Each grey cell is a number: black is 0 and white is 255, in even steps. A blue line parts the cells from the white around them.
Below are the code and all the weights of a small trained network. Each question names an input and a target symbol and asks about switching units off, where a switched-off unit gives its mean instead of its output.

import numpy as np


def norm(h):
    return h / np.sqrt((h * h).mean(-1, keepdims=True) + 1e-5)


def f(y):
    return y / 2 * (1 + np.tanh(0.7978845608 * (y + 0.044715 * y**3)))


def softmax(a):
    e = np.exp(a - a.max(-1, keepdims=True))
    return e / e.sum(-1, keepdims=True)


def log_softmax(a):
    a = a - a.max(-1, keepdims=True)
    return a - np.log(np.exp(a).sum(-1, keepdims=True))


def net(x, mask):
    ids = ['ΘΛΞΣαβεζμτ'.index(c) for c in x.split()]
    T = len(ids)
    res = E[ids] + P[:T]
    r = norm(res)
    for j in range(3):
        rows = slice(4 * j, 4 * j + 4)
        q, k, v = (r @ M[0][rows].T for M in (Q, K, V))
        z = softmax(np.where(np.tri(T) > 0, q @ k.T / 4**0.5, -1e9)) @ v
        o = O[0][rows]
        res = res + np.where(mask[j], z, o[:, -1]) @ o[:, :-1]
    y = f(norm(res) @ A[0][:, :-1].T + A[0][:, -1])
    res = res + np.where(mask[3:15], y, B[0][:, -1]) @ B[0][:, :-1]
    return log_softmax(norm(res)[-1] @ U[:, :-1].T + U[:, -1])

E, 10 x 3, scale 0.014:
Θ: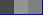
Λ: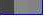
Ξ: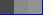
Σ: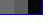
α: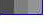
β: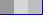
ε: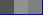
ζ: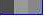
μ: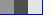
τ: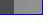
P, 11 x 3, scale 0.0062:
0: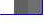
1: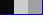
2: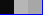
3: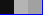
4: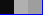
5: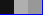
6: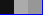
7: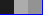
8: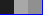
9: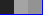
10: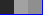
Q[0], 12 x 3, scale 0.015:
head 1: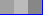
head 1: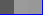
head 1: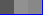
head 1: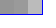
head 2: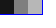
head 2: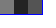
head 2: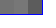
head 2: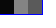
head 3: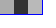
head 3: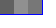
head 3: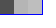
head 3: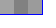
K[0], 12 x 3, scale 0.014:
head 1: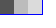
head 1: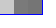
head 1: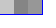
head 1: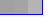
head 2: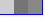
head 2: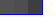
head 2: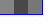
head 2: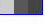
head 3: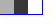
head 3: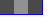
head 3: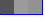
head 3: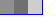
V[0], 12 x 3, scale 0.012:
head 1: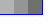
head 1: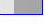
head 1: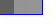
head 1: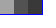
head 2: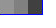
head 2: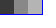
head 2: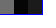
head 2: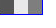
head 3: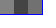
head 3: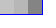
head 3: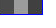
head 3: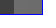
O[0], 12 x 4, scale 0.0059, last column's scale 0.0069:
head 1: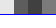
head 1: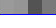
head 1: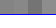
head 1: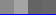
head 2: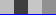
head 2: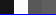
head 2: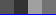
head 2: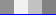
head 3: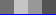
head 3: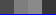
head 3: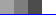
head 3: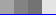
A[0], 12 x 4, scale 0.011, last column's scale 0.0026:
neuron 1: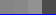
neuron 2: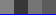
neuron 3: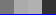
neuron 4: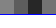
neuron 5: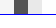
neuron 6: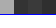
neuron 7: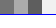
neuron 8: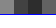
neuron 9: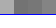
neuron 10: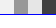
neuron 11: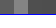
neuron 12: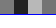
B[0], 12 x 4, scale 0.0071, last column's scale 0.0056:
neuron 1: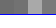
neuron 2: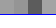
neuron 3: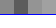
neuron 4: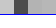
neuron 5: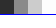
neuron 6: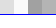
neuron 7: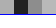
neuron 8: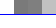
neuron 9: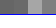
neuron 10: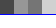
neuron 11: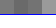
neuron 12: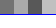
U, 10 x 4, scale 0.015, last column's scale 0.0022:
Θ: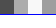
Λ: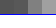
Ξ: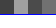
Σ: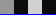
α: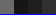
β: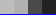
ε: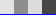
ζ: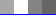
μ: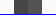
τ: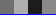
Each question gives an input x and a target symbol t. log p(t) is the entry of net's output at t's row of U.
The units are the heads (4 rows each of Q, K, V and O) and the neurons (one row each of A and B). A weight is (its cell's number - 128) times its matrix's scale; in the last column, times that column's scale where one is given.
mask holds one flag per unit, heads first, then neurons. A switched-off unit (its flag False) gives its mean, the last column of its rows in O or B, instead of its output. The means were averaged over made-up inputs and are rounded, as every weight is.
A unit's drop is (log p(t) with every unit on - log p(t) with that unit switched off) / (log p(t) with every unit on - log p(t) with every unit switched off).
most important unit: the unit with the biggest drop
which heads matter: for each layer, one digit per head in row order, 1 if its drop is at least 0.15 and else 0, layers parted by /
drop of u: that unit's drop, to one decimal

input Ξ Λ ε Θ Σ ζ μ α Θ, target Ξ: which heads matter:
110
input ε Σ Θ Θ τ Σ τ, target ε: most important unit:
head 1
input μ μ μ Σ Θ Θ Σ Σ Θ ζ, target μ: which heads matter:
010
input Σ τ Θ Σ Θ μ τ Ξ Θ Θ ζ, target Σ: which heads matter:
010
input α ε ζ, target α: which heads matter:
010
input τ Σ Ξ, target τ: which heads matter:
010
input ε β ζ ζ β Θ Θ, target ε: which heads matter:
110
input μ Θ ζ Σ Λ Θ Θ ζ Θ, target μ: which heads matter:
000
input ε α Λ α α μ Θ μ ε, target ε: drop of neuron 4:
0.0
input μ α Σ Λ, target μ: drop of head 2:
0.1
